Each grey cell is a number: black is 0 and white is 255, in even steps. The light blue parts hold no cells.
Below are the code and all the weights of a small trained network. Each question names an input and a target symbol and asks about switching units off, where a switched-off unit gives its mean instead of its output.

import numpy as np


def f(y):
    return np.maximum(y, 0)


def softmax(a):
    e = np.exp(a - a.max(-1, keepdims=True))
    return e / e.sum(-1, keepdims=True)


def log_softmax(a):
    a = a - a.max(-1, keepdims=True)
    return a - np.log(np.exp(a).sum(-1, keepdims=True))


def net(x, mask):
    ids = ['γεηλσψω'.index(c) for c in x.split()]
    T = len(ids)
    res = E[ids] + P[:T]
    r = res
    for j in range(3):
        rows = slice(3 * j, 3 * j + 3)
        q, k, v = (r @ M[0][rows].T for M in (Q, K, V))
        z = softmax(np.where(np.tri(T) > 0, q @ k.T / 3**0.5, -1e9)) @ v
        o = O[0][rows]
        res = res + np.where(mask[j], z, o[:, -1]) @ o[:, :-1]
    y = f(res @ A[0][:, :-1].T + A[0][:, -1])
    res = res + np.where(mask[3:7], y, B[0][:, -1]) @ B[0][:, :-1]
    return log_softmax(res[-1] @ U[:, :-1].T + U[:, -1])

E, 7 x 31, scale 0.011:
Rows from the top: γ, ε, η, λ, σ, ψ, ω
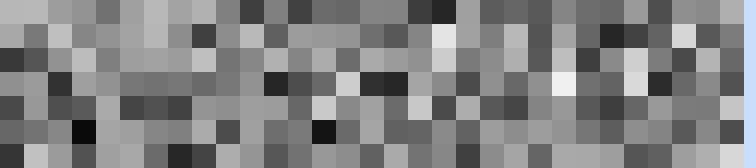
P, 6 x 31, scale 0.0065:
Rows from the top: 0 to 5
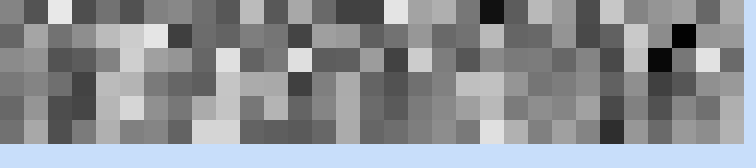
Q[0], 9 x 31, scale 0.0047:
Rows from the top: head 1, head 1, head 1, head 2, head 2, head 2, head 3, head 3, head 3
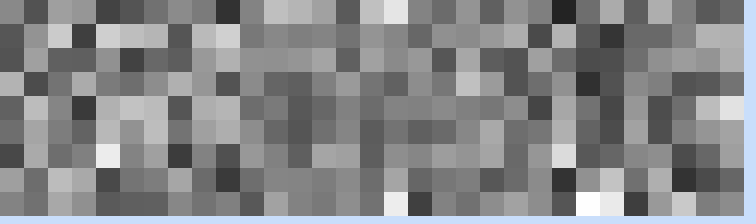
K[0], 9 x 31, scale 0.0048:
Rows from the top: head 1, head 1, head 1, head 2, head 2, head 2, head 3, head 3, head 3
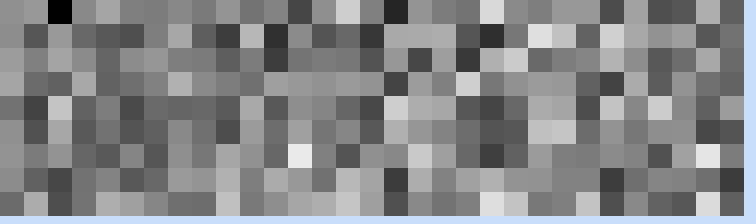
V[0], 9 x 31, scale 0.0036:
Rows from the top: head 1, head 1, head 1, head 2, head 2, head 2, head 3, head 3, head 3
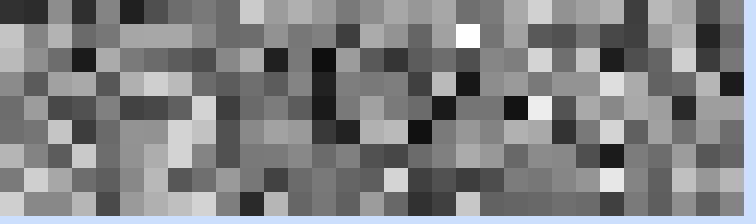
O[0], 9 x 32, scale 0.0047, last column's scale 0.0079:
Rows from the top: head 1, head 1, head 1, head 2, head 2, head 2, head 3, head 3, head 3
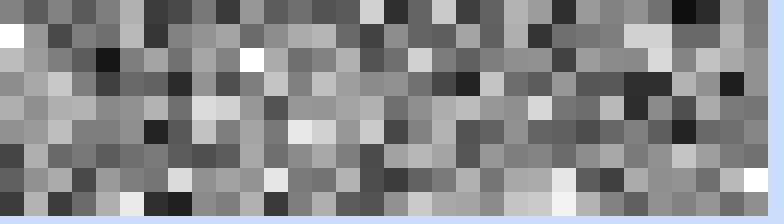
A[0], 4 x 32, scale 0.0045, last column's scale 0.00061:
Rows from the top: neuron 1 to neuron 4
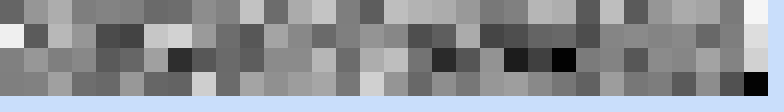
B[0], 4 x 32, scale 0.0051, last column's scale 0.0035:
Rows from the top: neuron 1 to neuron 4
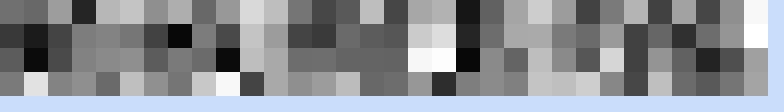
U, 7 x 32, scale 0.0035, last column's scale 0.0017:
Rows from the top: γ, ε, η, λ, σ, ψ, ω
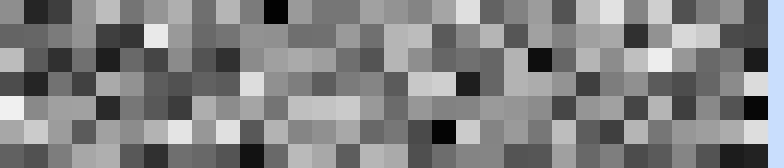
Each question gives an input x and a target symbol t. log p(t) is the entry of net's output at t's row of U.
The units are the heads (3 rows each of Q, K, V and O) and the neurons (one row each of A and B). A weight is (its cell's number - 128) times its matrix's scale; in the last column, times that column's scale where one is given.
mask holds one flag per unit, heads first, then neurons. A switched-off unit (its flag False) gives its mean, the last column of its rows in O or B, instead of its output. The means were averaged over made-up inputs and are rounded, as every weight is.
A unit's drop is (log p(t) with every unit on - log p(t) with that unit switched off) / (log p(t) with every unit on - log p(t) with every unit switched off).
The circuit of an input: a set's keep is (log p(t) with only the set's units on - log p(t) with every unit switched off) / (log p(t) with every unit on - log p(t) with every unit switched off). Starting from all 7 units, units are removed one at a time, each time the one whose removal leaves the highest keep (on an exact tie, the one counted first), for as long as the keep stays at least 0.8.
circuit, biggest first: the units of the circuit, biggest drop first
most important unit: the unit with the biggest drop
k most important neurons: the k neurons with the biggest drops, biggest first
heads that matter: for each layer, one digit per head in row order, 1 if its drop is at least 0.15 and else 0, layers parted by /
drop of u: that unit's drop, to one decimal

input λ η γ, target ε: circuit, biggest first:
head 2; head 1; head 3
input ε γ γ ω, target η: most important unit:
head 2
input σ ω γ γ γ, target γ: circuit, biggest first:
head 2; head 1
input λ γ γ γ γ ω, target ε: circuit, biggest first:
head 2; head 1
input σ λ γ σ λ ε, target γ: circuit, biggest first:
head 2; head 3
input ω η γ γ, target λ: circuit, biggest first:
neuron 2; head 3
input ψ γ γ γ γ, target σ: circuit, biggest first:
head 2; head 1
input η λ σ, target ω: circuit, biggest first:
head 1; head 3
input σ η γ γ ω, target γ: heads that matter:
010
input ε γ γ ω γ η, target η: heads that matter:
110
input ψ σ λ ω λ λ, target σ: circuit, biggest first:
head 2; head 1; head 3; neuron 1
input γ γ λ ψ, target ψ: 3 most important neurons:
neuron 2; neuron 4; neuron 3
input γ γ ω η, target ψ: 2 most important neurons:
neuron 2; neuron 4
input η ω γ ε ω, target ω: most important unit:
head 1
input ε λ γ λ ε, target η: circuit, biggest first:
head 2; head 1; head 3
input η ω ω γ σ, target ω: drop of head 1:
0.5
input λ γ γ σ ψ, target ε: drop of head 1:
0.3
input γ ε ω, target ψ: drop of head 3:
-0.1
